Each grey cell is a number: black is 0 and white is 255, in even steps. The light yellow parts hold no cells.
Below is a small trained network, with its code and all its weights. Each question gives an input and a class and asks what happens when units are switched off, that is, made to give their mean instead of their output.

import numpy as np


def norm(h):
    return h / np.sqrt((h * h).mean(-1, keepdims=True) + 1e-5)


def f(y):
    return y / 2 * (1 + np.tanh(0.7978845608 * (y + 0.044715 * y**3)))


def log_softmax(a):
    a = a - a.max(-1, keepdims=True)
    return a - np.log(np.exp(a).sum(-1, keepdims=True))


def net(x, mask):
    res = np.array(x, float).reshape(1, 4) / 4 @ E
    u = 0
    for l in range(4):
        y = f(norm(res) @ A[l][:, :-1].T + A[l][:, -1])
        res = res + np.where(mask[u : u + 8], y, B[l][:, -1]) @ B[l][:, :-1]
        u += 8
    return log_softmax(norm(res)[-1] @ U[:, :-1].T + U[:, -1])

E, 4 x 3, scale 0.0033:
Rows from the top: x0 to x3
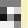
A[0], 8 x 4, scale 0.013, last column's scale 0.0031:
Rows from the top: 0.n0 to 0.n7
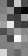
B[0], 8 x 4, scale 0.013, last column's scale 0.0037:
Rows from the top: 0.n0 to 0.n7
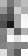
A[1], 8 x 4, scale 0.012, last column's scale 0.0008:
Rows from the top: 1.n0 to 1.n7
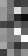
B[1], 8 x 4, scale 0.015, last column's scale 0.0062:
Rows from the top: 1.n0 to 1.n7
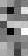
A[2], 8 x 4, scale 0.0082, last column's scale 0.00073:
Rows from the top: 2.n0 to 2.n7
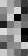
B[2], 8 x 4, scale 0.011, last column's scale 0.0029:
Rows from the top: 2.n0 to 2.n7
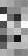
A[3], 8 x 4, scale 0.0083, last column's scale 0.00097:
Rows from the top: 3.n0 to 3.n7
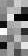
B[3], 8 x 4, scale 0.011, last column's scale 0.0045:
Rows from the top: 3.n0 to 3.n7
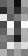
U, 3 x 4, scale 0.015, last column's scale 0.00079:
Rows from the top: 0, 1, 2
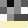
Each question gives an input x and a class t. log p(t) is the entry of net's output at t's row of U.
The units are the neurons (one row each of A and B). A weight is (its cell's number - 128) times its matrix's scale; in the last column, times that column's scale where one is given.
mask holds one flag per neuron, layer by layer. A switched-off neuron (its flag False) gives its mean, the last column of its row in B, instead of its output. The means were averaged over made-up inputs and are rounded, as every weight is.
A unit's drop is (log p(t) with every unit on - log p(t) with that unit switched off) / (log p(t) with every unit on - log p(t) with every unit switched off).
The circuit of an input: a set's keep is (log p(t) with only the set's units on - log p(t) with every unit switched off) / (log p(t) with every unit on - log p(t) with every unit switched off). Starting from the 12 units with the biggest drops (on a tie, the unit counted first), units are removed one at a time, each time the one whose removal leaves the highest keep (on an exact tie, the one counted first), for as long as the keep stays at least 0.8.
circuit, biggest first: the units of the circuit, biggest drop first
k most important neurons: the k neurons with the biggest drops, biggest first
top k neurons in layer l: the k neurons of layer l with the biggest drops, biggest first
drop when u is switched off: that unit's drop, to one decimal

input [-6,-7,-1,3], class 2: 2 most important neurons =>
[0.n7; 0.n5]
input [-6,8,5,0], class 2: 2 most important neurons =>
[1.n7; 0.n2]
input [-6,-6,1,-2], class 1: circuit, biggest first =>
[0.n5; 1.n3; 1.n4]
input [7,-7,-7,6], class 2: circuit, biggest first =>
[0.n7]
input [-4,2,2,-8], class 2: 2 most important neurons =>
[0.n4; 0.n3]
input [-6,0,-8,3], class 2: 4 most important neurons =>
[0.n7; 0.n2; 0.n3; 0.n1]
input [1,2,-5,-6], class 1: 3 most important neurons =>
[0.n5; 0.n4; 0.n3]
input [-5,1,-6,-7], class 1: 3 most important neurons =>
[0.n5; 0.n3; 0.n4]
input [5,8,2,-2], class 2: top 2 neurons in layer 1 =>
[1.n7; 1.n3]
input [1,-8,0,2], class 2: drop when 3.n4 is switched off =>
0.1
